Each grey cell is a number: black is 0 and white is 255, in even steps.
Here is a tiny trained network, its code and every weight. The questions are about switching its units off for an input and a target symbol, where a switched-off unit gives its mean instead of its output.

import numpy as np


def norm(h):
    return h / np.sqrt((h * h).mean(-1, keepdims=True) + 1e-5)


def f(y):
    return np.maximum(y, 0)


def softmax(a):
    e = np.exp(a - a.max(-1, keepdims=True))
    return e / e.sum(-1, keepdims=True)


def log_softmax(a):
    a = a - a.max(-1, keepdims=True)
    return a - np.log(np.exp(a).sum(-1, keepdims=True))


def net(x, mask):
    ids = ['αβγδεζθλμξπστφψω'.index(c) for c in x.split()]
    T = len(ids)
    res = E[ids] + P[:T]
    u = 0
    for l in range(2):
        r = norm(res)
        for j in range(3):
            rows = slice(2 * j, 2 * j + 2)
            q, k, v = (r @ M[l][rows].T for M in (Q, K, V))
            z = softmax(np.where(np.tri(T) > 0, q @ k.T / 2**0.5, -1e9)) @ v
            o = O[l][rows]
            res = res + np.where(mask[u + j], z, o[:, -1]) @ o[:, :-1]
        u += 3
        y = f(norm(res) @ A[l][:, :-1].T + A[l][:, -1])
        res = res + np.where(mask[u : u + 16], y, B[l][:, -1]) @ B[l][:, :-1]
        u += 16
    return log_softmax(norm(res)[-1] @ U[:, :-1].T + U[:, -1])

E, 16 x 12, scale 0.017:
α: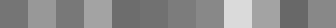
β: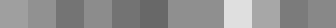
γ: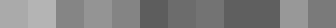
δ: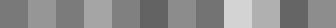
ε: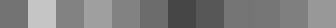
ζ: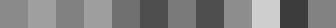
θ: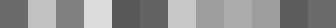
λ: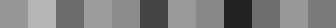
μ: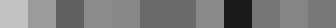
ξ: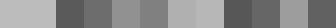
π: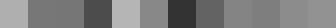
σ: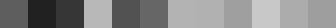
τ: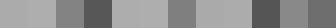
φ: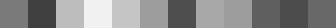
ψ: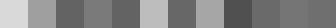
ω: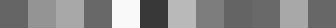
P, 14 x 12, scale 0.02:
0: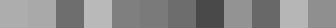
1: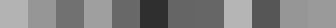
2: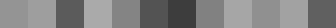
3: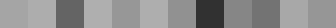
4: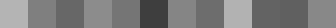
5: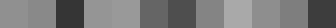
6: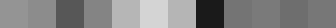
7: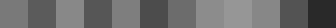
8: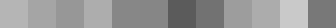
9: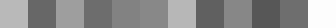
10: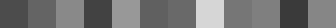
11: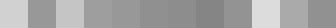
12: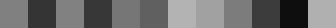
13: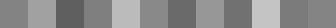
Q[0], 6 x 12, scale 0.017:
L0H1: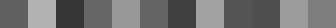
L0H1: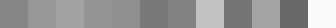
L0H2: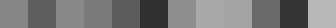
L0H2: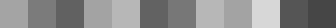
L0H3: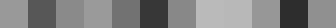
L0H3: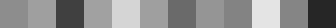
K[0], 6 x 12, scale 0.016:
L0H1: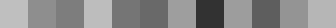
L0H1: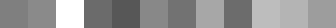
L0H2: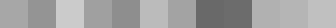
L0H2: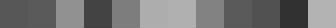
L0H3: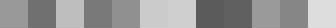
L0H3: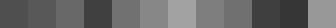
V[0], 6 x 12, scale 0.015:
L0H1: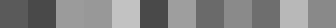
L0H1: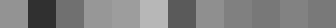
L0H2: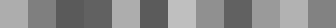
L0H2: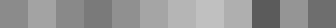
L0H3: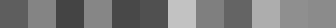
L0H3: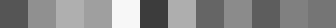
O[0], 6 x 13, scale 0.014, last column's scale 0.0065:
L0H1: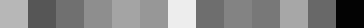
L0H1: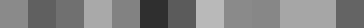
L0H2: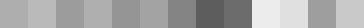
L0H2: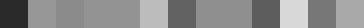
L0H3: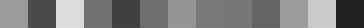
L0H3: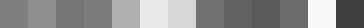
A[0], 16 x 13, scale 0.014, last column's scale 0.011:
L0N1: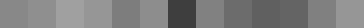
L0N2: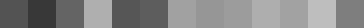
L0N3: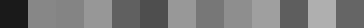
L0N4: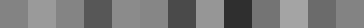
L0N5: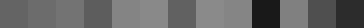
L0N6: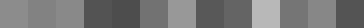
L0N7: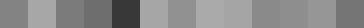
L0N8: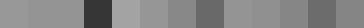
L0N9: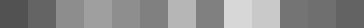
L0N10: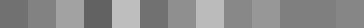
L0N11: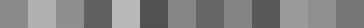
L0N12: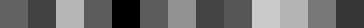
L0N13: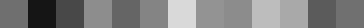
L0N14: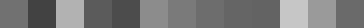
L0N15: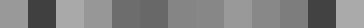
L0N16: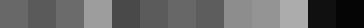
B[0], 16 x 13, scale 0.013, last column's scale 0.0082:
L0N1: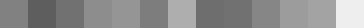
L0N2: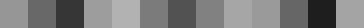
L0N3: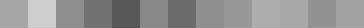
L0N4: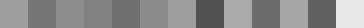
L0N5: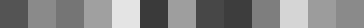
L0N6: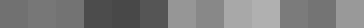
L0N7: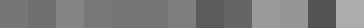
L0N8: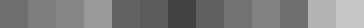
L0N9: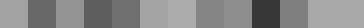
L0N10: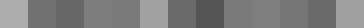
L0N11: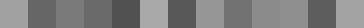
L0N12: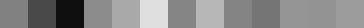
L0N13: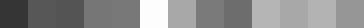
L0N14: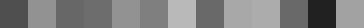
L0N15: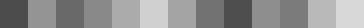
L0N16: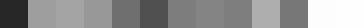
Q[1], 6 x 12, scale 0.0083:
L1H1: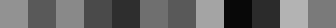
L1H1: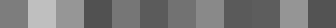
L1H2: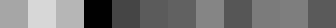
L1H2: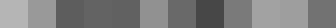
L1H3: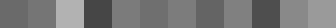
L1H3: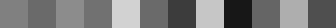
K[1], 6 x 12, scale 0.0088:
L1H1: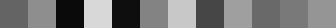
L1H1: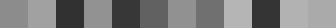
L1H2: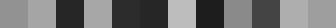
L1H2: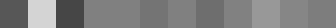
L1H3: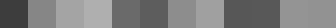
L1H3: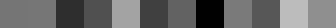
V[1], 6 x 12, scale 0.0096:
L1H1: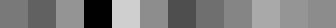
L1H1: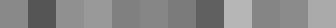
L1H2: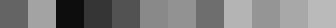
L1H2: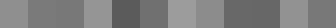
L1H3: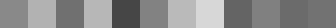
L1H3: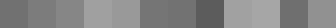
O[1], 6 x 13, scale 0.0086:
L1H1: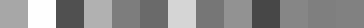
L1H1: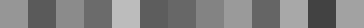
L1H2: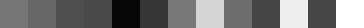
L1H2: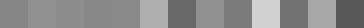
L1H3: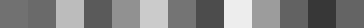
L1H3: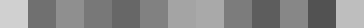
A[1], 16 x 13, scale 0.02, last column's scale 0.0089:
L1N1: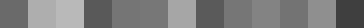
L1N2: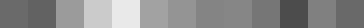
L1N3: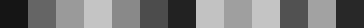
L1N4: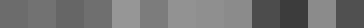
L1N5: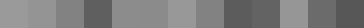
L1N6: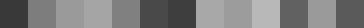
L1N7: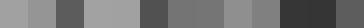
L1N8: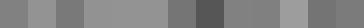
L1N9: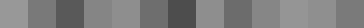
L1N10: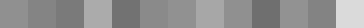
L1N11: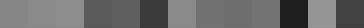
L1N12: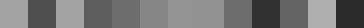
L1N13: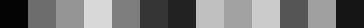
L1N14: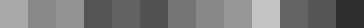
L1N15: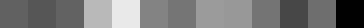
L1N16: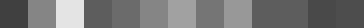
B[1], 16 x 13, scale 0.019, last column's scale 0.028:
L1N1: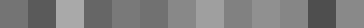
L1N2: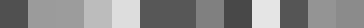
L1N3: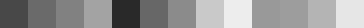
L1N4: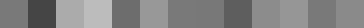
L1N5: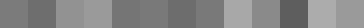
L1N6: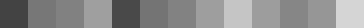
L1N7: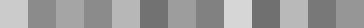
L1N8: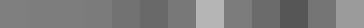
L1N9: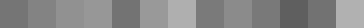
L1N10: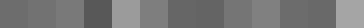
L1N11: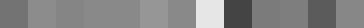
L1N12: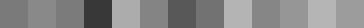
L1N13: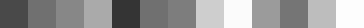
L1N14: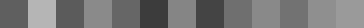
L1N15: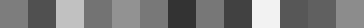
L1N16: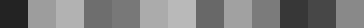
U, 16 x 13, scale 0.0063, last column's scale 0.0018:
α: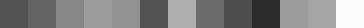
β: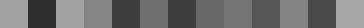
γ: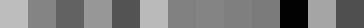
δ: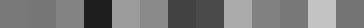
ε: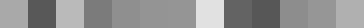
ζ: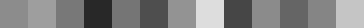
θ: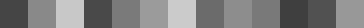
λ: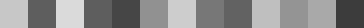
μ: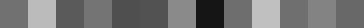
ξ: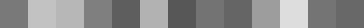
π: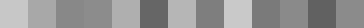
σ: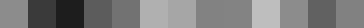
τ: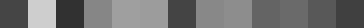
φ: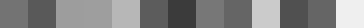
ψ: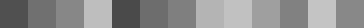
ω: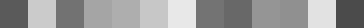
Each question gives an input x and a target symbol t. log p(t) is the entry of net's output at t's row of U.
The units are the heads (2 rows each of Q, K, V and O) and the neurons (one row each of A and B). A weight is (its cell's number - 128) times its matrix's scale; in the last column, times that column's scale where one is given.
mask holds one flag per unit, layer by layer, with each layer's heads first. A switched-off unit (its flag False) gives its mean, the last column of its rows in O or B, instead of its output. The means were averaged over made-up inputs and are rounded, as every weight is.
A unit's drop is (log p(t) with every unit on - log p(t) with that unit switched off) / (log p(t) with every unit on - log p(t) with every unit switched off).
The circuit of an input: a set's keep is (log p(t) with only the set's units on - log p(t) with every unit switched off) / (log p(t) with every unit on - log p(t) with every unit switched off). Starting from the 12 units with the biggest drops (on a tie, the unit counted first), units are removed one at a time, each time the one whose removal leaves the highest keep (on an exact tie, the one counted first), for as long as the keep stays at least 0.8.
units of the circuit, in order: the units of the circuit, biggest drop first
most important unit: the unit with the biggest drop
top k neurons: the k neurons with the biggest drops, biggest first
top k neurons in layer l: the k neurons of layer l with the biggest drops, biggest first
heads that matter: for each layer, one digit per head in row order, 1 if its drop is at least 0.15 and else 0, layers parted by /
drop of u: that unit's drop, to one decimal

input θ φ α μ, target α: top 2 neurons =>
[L0N5; L1N13]
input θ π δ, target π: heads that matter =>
001 / 000
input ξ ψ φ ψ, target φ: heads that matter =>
011 / 000
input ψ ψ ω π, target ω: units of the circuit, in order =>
[L0H3; L1N13]
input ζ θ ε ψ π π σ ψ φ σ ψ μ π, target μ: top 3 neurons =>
[L1N13; L1N3; L1N14]
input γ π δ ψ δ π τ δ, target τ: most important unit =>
L0H3
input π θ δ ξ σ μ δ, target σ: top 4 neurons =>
[L0N12; L1N13; L1N3; L1N6]
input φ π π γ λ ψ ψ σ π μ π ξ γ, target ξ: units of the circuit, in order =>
[L0H2; L1N13; L1N3; L1N6]
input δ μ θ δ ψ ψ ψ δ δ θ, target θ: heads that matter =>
100 / 001
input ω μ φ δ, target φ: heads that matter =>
100 / 000
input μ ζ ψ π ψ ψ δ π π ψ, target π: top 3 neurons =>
[L1N7; L1N13; L1N3]
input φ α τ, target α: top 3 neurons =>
[L0N5; L1N13; L1N3]
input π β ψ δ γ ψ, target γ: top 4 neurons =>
[L1N3; L1N13; L1N6; L1N5]
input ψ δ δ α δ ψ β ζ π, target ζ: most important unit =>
L0H2
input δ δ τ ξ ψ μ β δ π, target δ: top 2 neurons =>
[L1N12; L1N13]
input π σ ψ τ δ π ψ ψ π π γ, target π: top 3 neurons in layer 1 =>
[L1N7; L1N13; L1N3]
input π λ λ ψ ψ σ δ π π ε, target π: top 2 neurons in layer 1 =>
[L1N7; L1N13]
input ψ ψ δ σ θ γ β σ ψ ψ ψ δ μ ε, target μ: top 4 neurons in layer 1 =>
[L1N13; L1N3; L1N14; L1N6]
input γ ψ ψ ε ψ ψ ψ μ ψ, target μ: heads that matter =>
010 / 000
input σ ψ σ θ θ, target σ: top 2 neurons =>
[L1N13; L0N2]
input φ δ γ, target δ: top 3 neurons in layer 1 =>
[L1N12; L1N13; L1N3]
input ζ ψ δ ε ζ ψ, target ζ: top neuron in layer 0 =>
[L0N6]
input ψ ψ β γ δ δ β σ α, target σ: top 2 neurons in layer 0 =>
[L0N13; L0N2]
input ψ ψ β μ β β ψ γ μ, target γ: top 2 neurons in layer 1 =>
[L1N3; L1N13]
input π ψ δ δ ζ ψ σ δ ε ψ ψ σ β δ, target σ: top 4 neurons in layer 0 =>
[L0N13; L0N2; L0N9; L0N12]
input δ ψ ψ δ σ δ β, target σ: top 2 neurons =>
[L0N12; L1N13]
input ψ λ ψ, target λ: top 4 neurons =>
[L1N13; L1N3; L1N6; L1N1]
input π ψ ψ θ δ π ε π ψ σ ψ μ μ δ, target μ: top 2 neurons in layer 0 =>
[L0N16; L0N9]
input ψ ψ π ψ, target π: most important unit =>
L1N7
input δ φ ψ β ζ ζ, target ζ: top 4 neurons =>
[L1N11; L1N13; L1N3; L1N6]
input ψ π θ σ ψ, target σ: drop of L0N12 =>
0.9
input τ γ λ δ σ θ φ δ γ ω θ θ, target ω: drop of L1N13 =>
0.1
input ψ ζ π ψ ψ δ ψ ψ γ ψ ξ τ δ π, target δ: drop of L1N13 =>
0.3
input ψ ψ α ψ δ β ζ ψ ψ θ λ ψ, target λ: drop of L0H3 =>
0.9
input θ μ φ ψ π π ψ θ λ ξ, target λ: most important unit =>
L0H2
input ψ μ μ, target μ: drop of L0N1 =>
0.0
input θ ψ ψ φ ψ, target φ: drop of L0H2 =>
0.1
